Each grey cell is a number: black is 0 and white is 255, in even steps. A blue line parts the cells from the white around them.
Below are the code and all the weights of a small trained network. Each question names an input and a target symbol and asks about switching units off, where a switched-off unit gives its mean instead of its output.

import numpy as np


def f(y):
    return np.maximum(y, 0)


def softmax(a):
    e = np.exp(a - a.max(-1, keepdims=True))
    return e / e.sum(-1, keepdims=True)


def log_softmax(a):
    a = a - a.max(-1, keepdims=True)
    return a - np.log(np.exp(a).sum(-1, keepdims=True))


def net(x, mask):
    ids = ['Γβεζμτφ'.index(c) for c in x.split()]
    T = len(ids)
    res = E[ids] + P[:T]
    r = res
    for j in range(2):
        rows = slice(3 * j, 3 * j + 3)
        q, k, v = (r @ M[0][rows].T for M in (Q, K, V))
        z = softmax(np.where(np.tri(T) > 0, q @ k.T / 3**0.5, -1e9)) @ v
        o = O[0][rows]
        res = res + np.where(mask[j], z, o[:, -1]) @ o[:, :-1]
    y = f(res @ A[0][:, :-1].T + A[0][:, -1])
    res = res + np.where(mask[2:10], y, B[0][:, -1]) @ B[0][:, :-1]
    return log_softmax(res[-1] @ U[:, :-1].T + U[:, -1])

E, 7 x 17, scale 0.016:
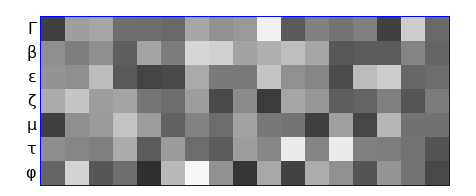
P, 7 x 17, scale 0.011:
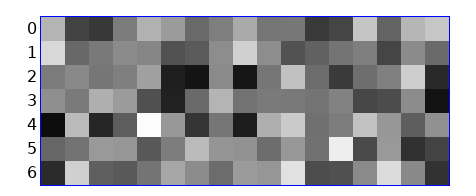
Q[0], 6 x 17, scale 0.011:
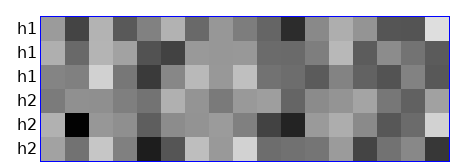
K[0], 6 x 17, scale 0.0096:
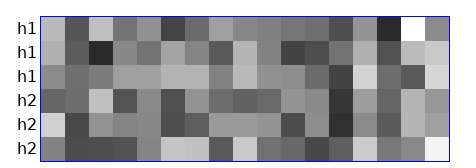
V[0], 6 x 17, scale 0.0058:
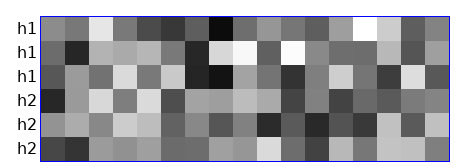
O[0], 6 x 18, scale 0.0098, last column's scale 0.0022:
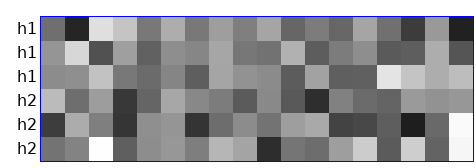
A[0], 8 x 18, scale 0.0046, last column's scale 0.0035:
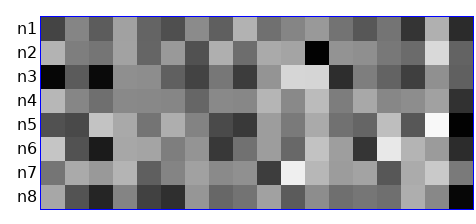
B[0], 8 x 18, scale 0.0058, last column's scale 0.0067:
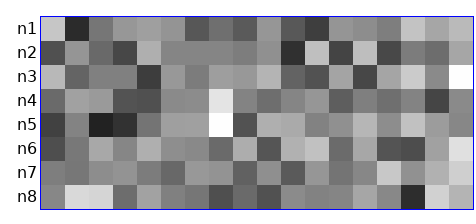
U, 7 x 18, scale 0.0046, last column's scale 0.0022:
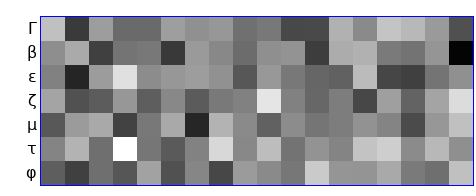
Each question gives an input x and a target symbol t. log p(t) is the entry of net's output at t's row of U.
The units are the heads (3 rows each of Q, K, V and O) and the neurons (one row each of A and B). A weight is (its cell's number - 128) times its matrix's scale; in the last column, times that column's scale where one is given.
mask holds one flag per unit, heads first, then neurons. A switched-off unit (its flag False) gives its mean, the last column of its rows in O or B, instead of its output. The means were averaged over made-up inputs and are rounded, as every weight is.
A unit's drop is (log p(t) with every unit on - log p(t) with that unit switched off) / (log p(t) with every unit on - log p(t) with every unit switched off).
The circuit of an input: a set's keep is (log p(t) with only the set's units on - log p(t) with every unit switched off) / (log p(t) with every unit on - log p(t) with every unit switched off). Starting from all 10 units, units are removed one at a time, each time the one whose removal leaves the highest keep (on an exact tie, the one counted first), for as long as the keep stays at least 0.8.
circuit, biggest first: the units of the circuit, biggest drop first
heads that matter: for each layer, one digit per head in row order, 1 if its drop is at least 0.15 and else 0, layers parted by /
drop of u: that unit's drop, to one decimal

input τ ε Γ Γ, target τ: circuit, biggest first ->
[h2 h1]
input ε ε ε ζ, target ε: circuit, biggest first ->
[h1]
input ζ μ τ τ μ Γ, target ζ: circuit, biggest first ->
[h2 n3]
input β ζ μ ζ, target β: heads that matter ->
10
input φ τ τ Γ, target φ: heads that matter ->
10
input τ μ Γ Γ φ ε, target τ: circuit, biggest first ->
[h2 h1]
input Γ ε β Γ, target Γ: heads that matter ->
01
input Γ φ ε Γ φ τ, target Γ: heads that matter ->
01
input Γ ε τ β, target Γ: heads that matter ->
01
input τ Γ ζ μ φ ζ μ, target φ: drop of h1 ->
1.0
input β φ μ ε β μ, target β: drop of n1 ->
0.0
